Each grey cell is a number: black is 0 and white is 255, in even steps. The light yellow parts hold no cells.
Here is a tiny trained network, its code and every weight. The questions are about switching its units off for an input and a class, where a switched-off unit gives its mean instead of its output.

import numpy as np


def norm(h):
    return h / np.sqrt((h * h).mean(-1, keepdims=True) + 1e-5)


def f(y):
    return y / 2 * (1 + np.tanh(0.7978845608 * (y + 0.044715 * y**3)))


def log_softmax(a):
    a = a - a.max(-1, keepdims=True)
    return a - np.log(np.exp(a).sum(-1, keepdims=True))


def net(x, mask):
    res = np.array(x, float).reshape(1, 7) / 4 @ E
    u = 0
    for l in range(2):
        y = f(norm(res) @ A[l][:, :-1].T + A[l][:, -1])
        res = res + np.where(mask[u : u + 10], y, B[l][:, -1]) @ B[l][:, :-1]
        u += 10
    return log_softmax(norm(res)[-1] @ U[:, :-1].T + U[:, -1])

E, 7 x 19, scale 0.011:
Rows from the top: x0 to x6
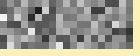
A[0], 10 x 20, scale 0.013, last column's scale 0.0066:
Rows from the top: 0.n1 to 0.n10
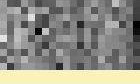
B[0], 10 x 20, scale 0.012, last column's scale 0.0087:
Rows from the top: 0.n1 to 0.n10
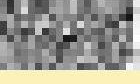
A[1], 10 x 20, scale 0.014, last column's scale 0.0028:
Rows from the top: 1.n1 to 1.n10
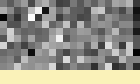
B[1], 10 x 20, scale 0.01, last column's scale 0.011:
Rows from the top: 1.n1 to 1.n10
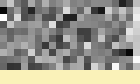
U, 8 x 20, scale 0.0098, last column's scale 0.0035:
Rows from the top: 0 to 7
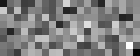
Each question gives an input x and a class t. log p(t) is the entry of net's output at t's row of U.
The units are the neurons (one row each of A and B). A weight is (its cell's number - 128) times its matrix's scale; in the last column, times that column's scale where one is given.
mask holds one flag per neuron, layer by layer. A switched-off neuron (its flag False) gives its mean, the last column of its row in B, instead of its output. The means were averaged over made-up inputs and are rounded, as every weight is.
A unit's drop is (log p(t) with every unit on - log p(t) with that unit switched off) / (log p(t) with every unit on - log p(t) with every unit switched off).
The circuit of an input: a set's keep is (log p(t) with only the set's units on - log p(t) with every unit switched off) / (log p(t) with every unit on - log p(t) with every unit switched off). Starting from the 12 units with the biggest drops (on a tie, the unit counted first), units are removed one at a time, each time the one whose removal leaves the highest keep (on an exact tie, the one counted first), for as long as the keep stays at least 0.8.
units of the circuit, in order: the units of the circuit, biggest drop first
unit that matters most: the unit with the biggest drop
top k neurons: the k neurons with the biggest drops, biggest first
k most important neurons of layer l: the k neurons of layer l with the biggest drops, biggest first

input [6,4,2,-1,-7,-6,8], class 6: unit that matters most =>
0.n4
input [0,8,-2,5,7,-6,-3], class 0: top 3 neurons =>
[0.n5; 1.n8; 1.n1]
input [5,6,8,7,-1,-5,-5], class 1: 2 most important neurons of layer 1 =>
[1.n2; 1.n10]
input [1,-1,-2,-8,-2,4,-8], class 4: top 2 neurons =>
[0.n2; 1.n10]
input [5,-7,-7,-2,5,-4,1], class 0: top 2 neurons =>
[1.n2; 0.n6]
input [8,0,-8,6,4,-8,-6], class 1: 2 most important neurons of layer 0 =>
[0.n4; 0.n9]
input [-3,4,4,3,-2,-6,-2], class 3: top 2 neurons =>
[1.n7; 1.n4]
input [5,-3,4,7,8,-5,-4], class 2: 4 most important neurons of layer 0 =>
[0.n3; 0.n8; 0.n4; 0.n2]
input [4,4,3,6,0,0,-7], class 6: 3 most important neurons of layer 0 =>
[0.n10; 0.n2; 0.n4]
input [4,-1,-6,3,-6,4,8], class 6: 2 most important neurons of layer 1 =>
[1.n6; 1.n5]
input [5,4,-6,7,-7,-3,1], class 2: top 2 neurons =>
[1.n8; 0.n6]
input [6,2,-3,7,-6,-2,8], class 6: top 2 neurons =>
[0.n4; 1.n6]
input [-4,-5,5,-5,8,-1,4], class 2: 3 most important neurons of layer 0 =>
[0.n3; 0.n5; 0.n8]
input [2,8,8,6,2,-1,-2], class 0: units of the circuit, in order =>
[0.n5]
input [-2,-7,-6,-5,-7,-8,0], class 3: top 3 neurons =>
[1.n7; 0.n5; 0.n6]
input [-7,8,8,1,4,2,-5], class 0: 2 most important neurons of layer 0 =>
[0.n5; 0.n4]
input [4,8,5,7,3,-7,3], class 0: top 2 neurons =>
[0.n5; 0.n9]
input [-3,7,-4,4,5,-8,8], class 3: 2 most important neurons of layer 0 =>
[0.n8; 0.n10]
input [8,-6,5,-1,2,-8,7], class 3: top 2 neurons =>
[1.n7; 0.n4]
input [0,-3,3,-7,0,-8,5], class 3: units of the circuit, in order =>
[1.n7]
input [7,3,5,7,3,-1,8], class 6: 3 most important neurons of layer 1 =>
[1.n6; 1.n5; 1.n10]
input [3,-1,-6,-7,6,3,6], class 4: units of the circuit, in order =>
[0.n2; 1.n10]
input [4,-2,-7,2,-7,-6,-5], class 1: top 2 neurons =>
[1.n3; 0.n4]
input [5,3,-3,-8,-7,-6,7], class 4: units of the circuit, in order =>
[1.n10; 0.n4]
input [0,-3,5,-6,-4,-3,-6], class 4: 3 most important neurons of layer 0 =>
[0.n2; 0.n4; 0.n5]
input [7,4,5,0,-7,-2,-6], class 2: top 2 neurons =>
[1.n1; 0.n4]
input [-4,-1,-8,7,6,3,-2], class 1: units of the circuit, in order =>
[1.n3]
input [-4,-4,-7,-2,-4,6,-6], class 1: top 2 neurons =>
[1.n3; 0.n5]
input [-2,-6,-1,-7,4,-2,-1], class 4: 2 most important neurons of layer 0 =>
[0.n2; 0.n5]
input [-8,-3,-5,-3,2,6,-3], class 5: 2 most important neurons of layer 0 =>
[0.n4; 0.n6]
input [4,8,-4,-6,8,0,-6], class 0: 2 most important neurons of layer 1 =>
[1.n8; 1.n1]
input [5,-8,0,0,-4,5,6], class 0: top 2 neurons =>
[1.n2; 0.n4]
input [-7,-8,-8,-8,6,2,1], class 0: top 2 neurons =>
[1.n2; 0.n6]
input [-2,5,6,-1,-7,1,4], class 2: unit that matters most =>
1.n8
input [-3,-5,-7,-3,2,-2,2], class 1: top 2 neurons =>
[1.n3; 0.n5]
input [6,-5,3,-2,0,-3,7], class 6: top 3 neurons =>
[0.n4; 1.n6; 0.n5]
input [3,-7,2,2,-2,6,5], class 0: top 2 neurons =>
[1.n2; 0.n4]
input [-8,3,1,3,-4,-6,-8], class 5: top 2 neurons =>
[0.n4; 1.n9]
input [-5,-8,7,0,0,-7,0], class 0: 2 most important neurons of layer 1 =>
[1.n2; 1.n3]
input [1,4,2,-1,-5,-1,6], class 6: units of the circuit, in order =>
[1.n5]
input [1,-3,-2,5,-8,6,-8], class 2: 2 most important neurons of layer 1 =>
[1.n1; 1.n8]
